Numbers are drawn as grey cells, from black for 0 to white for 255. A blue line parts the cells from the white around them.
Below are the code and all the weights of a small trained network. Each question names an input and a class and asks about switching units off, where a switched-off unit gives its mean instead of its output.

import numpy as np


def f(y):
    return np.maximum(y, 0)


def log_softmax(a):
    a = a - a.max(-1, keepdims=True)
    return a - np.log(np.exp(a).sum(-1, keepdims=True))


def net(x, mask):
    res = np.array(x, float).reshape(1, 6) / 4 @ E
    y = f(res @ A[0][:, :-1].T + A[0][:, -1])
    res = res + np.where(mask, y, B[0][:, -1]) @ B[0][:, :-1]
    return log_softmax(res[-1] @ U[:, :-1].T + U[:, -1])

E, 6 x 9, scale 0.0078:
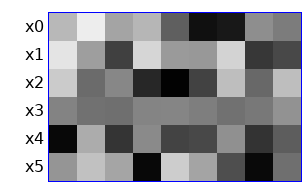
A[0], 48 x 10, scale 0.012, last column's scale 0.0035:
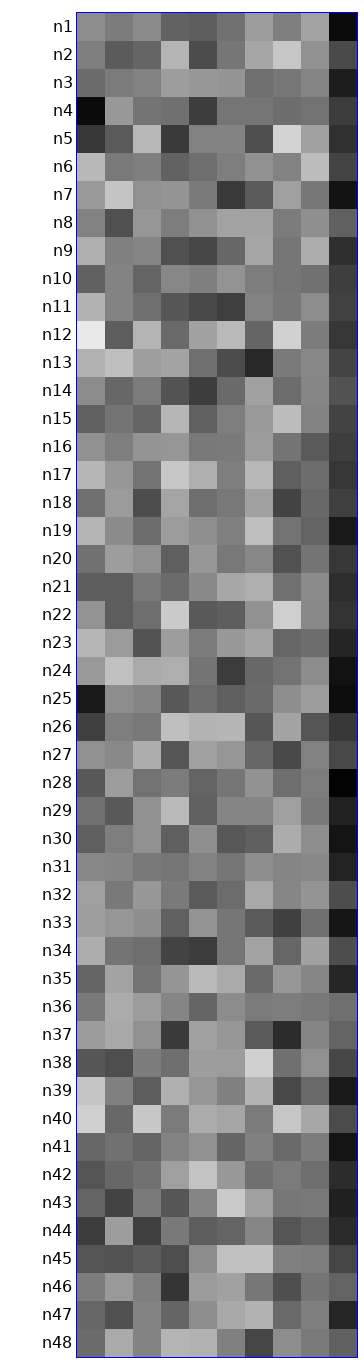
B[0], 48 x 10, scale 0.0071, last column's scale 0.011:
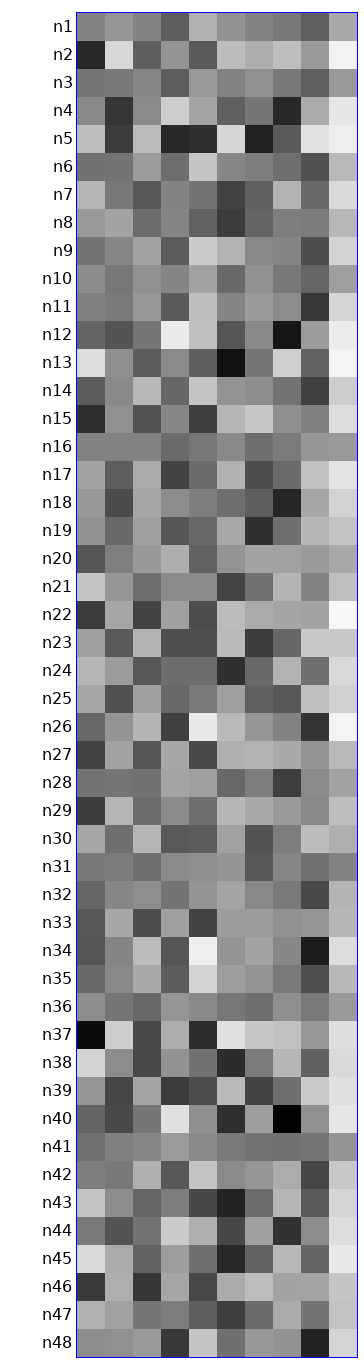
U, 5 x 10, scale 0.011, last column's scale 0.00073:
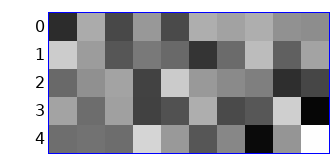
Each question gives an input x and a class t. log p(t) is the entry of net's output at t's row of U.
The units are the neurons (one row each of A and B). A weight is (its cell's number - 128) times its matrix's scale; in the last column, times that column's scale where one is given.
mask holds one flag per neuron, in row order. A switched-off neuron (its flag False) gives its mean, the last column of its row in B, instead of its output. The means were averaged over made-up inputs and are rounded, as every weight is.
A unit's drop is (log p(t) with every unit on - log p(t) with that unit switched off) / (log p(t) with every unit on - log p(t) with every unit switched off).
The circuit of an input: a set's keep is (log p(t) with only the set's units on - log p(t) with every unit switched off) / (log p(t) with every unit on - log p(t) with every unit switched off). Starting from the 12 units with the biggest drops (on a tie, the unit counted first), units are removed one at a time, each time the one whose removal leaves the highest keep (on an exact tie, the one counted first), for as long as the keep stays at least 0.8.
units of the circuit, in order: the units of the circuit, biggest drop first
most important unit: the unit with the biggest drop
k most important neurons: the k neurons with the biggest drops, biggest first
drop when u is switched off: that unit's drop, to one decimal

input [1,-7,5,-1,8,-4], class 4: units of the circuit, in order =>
[n4]
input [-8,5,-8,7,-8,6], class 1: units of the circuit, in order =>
[n43 n45]
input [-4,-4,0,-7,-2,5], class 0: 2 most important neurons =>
[n37 n46]
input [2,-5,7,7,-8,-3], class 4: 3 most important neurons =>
[n40 n12 n26]
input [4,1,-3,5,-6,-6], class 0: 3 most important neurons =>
[n22 n2 n4]
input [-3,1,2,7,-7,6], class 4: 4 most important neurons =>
[n12 n40 n2 n22]
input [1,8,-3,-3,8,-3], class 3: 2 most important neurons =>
[n39 n17]
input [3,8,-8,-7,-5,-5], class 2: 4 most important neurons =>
[n26 n48 n5 n35]
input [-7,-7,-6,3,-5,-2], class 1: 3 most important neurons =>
[n43 n45 n38]
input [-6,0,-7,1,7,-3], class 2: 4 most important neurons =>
[n26 n42 n40 n12]
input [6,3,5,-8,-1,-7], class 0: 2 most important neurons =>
[n22 n2]
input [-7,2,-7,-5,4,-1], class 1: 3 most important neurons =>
[n45 n38 n43]
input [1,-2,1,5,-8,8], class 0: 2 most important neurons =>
[n37 n27]
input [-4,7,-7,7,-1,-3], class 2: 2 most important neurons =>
[n26 n42]
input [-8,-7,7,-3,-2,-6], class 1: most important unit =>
n45
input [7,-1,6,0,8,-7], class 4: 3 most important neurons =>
[n4 n44 n37]
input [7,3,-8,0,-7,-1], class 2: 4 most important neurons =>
[n26 n48 n35 n45]
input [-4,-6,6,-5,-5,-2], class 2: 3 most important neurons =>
[n34 n9 n14]
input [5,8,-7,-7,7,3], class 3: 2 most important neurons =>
[n17 n39]
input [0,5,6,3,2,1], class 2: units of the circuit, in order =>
[n34]
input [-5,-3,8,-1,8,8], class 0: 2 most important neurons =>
[n37 n46]
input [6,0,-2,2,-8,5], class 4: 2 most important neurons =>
[n12 n40]
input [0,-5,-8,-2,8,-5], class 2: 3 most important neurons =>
[n26 n48 n42]
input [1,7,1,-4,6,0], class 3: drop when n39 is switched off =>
0.1
